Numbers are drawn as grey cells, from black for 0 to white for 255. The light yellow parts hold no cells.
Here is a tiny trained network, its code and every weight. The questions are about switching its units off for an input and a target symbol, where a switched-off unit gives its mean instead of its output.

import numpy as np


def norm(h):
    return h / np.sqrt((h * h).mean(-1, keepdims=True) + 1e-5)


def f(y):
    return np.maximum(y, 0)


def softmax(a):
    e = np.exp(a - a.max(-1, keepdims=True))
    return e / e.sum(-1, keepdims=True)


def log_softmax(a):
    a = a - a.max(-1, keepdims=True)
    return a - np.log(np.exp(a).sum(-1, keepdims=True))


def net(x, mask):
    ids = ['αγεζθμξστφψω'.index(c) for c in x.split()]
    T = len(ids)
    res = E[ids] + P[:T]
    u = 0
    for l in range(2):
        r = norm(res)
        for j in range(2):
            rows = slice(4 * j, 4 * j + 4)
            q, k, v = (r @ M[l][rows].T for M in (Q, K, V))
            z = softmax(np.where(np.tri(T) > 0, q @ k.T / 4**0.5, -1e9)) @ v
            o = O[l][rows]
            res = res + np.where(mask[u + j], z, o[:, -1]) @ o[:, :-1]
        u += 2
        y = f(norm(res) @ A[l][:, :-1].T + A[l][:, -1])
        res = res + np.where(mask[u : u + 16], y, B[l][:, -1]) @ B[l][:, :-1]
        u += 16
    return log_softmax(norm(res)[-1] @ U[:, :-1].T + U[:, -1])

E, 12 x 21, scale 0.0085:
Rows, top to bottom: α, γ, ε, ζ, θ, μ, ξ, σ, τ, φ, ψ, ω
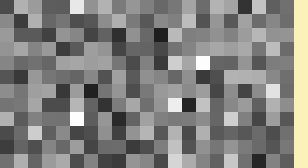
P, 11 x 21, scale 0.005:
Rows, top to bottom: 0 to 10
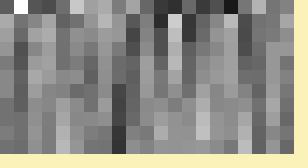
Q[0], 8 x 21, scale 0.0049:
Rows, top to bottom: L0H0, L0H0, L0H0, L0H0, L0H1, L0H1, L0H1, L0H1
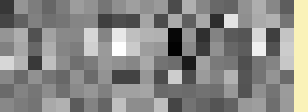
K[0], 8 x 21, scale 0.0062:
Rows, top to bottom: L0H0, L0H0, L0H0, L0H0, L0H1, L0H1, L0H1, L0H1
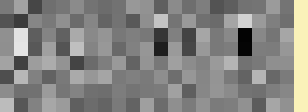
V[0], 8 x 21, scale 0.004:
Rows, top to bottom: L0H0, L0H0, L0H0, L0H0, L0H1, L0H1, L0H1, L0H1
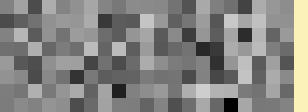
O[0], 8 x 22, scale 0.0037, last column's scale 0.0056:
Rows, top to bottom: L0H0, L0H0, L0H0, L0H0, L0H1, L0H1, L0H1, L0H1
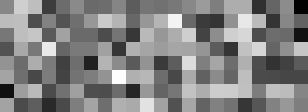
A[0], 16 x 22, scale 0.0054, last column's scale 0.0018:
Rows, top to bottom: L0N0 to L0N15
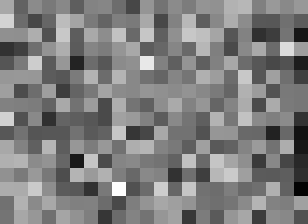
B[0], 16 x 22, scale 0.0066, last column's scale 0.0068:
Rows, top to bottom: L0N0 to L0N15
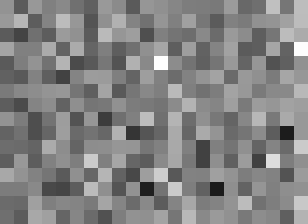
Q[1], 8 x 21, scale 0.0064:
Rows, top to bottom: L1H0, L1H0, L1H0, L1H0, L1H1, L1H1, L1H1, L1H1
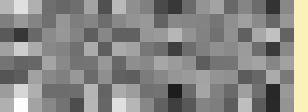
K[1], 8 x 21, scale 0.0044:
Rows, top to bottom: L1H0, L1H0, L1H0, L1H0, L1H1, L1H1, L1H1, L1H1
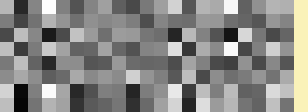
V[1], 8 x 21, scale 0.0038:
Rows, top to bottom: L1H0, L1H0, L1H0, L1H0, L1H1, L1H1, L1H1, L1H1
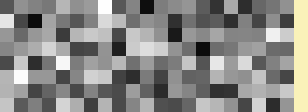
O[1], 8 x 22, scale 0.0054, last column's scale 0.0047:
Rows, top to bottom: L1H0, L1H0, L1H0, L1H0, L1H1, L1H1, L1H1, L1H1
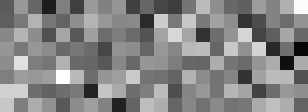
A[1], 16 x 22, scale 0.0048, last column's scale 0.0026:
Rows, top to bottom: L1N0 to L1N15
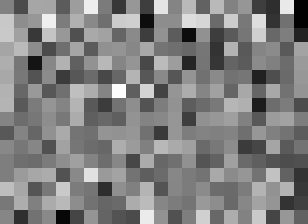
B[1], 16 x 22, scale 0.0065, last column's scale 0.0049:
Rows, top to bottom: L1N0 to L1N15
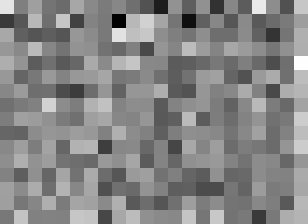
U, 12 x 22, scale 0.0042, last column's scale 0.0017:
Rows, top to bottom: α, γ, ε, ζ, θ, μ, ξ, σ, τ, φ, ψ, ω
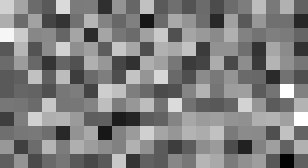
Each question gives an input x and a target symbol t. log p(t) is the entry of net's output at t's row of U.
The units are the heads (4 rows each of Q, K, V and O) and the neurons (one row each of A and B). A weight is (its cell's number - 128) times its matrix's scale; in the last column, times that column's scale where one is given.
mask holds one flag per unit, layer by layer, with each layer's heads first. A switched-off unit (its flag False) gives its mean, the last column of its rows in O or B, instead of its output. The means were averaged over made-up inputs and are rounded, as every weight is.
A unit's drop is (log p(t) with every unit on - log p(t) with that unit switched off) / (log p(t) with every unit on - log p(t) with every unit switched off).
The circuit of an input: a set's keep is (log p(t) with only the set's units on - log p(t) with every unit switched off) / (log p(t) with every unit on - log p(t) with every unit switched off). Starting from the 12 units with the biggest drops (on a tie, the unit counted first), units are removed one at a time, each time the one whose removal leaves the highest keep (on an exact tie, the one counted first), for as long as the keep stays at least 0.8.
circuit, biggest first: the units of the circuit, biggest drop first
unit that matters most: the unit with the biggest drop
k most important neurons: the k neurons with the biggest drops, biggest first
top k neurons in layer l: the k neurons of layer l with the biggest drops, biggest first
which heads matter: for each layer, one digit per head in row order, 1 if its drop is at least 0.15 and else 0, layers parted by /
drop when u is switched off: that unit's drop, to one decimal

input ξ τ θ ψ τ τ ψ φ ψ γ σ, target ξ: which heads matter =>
00 / 11
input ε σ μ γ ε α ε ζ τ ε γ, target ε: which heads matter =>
01 / 01
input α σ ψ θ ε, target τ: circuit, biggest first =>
(L0H1)
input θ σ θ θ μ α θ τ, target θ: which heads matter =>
11 / 11
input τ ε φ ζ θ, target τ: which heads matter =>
00 / 01
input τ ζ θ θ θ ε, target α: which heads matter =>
10 / 00
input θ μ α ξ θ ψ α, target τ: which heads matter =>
00 / 00
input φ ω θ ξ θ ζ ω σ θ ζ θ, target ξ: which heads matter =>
11 / 00
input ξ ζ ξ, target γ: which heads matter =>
01 / 00
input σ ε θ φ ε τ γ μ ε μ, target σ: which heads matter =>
10 / 00
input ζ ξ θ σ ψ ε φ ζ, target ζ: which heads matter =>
00 / 11
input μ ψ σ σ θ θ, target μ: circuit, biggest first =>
(L1H0 L1N1)
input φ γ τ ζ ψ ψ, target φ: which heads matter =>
10 / 11
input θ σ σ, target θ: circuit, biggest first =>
(L1H0)
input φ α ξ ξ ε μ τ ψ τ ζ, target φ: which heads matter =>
11 / 11
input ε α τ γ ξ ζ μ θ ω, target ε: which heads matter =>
11 / 01
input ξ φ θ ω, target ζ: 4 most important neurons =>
(L0N11 L0N4 L0N1 L1N10)
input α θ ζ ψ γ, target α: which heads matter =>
01 / 10
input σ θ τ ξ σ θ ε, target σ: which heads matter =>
00 / 11
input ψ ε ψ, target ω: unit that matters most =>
L0N9
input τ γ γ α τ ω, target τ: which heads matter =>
01 / 00
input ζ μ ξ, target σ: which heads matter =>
10 / 00
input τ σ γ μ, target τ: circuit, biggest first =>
(L0H1 L1N4)
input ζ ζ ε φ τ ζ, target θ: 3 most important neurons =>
(L0N5 L0N11 L1N6)
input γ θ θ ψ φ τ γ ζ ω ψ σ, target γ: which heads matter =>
00 / 11
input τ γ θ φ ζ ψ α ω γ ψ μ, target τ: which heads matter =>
01 / 01
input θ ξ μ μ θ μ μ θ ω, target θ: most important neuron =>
(L0N2)
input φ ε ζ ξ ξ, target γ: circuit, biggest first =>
(L0N13 L0H1)
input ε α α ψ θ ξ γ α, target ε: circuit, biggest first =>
(L1H1 L0H1 L0N8)
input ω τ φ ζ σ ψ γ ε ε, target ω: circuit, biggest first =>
(L1H1 L0H1)
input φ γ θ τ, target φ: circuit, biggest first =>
(L1H0 L1N15)
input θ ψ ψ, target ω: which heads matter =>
11 / 00
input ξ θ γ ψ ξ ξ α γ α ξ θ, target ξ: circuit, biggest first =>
(L0H1 L1H1 L0N13 L0H0)
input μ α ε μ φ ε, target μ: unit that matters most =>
L1H0
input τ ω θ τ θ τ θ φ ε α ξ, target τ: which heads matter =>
01 / 00
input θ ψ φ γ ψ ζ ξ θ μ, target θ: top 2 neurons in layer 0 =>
(L0N2 L0N1)
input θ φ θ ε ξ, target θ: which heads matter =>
10 / 11
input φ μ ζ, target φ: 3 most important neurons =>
(L1N15 L0N4 L0N2)
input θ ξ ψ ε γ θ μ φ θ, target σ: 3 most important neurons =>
(L0N10 L0N6 L0N5)
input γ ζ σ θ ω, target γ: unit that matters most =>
L1H0
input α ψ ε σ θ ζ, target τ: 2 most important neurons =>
(L0N15 L1N4)
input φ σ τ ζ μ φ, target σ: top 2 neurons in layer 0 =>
(L0N10 L0N6)
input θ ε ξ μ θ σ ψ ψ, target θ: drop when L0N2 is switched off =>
0.2
